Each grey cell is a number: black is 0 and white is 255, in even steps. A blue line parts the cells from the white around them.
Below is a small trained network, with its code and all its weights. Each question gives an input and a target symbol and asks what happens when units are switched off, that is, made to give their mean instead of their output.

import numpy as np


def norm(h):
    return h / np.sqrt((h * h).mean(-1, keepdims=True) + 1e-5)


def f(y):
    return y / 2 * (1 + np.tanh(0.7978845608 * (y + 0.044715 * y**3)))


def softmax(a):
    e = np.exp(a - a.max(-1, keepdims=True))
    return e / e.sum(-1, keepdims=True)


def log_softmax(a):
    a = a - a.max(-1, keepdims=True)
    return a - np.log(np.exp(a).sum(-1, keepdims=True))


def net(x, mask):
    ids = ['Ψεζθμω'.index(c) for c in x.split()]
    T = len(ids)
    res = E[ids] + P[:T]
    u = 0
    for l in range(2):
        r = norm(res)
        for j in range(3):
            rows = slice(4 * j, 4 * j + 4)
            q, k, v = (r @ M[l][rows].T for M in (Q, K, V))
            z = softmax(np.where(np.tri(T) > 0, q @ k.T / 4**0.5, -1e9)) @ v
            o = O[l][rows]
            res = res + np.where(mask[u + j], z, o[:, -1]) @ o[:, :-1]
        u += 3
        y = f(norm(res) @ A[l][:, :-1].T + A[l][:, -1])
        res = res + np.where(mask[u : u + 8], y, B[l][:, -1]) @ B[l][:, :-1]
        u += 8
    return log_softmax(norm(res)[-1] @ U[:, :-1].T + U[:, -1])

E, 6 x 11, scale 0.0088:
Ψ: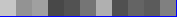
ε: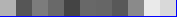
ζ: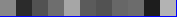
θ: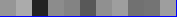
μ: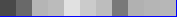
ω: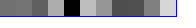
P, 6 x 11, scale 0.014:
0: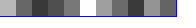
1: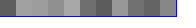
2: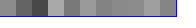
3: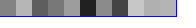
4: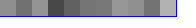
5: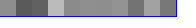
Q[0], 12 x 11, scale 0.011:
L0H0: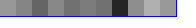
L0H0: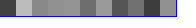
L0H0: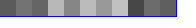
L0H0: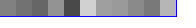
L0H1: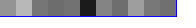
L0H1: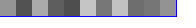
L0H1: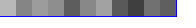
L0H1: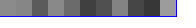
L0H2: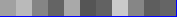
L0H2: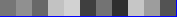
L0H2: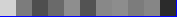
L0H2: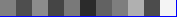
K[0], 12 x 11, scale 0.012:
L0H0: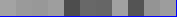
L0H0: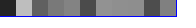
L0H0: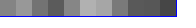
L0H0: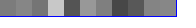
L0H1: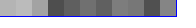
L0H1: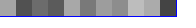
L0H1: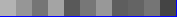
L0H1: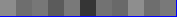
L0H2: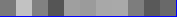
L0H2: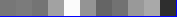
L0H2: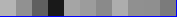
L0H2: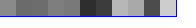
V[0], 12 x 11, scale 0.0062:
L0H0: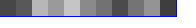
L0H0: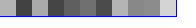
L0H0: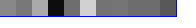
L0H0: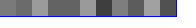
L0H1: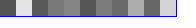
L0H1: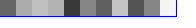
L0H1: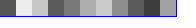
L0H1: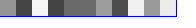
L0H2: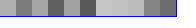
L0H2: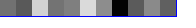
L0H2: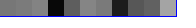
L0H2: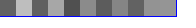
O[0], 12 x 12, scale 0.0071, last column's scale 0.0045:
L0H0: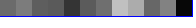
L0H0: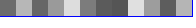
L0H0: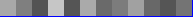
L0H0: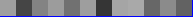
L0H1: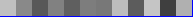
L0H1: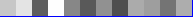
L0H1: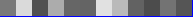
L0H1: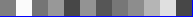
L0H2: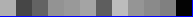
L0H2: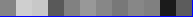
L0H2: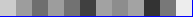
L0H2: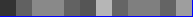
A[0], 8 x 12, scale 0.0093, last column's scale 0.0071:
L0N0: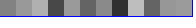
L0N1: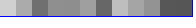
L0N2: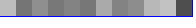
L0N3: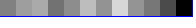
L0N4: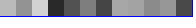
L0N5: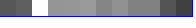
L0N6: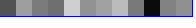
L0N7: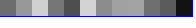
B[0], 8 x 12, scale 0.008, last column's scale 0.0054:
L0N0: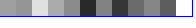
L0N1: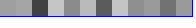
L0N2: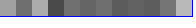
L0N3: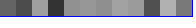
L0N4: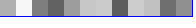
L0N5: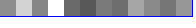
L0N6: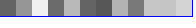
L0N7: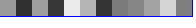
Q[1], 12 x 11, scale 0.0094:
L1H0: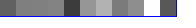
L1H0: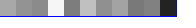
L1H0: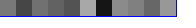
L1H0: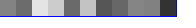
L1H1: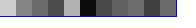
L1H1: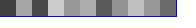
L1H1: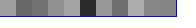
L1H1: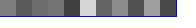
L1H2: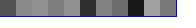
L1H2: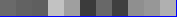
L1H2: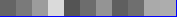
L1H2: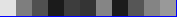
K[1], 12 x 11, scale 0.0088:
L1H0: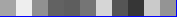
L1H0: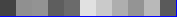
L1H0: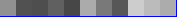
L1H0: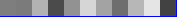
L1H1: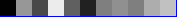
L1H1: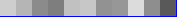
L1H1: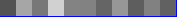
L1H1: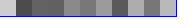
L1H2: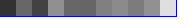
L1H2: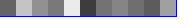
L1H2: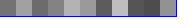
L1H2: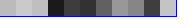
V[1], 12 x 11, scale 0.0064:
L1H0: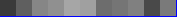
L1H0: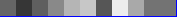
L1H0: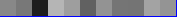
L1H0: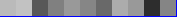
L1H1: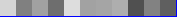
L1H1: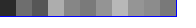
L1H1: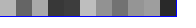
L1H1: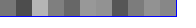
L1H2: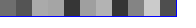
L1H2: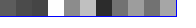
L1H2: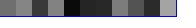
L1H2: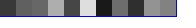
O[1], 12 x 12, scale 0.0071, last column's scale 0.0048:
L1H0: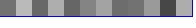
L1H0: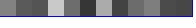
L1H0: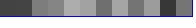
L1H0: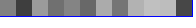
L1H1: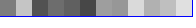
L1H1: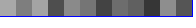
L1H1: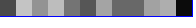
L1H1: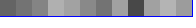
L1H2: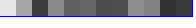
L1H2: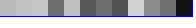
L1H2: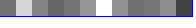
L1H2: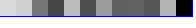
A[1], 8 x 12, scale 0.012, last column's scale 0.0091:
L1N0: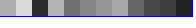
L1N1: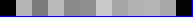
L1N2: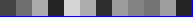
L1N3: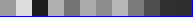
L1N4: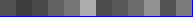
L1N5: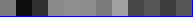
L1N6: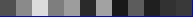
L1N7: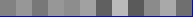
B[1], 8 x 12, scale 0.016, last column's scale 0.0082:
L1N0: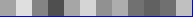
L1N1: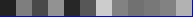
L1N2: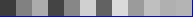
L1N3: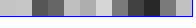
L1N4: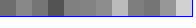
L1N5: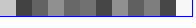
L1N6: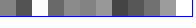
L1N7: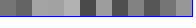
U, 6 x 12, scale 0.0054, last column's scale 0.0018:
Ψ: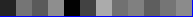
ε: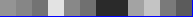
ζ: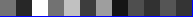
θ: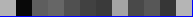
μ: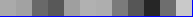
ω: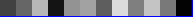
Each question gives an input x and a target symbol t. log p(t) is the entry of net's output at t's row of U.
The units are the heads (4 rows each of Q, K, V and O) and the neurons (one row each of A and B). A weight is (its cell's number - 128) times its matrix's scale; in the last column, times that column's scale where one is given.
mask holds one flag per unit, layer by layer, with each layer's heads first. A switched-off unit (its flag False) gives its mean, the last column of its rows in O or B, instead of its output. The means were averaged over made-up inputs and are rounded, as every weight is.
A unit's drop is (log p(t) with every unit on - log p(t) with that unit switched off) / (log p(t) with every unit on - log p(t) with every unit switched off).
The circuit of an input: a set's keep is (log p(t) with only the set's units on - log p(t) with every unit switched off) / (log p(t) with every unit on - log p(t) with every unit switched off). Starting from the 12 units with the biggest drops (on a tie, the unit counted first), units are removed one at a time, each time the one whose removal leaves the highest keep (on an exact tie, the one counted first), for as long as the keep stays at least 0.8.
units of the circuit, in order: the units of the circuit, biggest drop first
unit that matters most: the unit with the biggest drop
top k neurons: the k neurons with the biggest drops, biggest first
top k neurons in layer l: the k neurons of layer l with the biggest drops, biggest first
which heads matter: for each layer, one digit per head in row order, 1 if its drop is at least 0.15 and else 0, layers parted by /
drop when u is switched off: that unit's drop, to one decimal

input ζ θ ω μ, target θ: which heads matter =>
011 / 000
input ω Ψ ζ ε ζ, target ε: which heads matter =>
111 / 000
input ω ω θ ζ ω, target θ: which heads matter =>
011 / 011
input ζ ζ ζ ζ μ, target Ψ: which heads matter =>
010 / 000
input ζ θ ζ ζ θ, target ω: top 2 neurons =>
[L0N2, L1N2]
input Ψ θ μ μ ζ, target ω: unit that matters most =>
L1H1
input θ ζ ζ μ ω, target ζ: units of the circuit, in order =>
[L0N0, L0H0]
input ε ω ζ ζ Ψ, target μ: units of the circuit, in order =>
[L0H2, L0N1, L1N3]
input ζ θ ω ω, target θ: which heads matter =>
010 / 000
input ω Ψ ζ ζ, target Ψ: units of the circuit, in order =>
[L1H2, L1N1]
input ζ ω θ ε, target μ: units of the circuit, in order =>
[L0H1, L1N0]
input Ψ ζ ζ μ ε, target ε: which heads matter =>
101 / 000
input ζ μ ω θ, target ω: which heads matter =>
000 / 100
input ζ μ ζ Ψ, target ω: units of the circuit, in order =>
[L1H0, L0H2, L1N2]
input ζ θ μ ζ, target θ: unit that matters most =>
L0H1
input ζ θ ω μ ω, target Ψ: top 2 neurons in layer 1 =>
[L1N5, L1N0]
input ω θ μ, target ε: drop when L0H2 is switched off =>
0.9
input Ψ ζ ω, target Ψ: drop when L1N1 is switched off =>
0.1
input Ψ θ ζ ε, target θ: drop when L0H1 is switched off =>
1.3
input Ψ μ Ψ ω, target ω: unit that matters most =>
L1H0
